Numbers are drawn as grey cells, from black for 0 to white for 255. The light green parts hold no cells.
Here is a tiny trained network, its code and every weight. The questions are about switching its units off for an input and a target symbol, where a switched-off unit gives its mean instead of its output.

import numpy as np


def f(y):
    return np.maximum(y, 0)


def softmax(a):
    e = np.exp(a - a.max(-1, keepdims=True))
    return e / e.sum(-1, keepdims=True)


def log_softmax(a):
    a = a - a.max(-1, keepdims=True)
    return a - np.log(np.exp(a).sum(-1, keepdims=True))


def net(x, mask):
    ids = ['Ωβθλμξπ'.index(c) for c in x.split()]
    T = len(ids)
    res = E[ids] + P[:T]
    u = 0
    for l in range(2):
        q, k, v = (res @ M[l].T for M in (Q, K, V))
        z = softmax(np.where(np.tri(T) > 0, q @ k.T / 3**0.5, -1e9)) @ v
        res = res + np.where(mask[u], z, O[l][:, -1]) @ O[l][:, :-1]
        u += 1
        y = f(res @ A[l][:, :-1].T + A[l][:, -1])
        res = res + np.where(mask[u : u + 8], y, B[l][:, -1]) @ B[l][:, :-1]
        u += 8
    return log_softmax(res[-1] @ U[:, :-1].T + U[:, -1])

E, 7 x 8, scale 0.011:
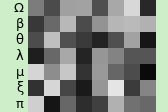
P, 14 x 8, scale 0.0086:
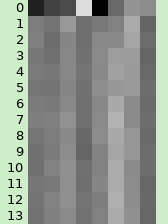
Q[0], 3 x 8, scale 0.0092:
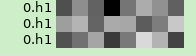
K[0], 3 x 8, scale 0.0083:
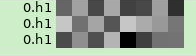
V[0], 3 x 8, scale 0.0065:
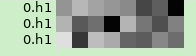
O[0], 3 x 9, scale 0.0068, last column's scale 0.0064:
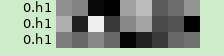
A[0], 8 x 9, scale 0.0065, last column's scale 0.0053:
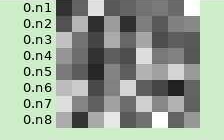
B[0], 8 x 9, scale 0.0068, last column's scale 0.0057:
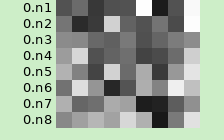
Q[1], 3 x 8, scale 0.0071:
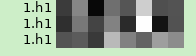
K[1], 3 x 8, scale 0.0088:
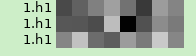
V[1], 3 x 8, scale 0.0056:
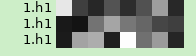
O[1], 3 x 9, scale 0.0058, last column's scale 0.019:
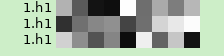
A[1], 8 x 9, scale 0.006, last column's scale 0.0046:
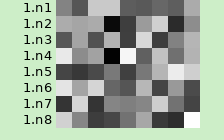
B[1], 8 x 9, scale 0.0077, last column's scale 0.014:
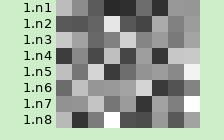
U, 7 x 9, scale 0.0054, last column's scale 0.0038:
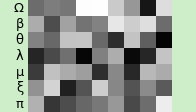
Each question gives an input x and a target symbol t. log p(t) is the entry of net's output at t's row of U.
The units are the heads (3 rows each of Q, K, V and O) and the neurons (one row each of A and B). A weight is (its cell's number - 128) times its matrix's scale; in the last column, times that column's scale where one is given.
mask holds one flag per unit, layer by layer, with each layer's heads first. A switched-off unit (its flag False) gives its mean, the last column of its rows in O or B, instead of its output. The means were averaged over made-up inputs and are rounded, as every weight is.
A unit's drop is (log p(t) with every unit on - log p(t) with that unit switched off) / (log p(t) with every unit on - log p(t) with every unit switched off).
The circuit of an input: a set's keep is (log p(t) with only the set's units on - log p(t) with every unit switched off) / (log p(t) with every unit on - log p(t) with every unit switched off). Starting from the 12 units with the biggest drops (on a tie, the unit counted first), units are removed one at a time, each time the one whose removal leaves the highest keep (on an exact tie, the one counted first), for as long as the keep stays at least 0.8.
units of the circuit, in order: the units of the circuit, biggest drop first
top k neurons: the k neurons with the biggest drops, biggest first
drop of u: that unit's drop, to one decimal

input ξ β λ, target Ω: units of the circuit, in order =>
0.h1; 1.h1; 1.n3
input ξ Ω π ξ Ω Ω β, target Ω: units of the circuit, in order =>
0.h1; 1.h1; 1.n5; 1.n3
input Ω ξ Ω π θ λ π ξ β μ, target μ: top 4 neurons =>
1.n4; 0.n6; 1.n8; 1.n3
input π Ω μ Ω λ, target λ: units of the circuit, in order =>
0.n1; 0.h1
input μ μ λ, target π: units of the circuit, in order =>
1.h1; 1.n8; 0.h1
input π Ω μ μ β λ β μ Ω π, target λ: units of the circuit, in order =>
0.h1; 1.h1; 1.n7; 0.n1
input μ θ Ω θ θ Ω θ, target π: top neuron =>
1.n8
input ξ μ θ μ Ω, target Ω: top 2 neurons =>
1.n5; 0.n8
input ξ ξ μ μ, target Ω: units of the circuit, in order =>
0.h1; 1.n5
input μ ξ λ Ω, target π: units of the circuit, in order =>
0.h1; 1.h1
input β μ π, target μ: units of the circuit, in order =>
1.h1; 0.h1; 0.n8
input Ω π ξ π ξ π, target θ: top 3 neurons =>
0.n2; 1.n4; 0.n5
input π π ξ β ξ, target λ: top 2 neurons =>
0.n1; 1.n8
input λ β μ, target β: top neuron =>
0.n6
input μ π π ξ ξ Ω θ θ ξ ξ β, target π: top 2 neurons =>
1.n8; 0.n6
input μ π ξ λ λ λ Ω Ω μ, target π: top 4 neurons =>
1.n8; 1.n7; 0.n8; 0.n1
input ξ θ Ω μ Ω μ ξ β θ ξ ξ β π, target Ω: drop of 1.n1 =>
0.2
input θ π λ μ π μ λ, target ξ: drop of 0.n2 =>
0.4
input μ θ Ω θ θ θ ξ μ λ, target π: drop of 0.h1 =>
0.2
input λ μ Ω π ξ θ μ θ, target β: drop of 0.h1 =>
0.3
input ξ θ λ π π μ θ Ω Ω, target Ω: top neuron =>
1.n5
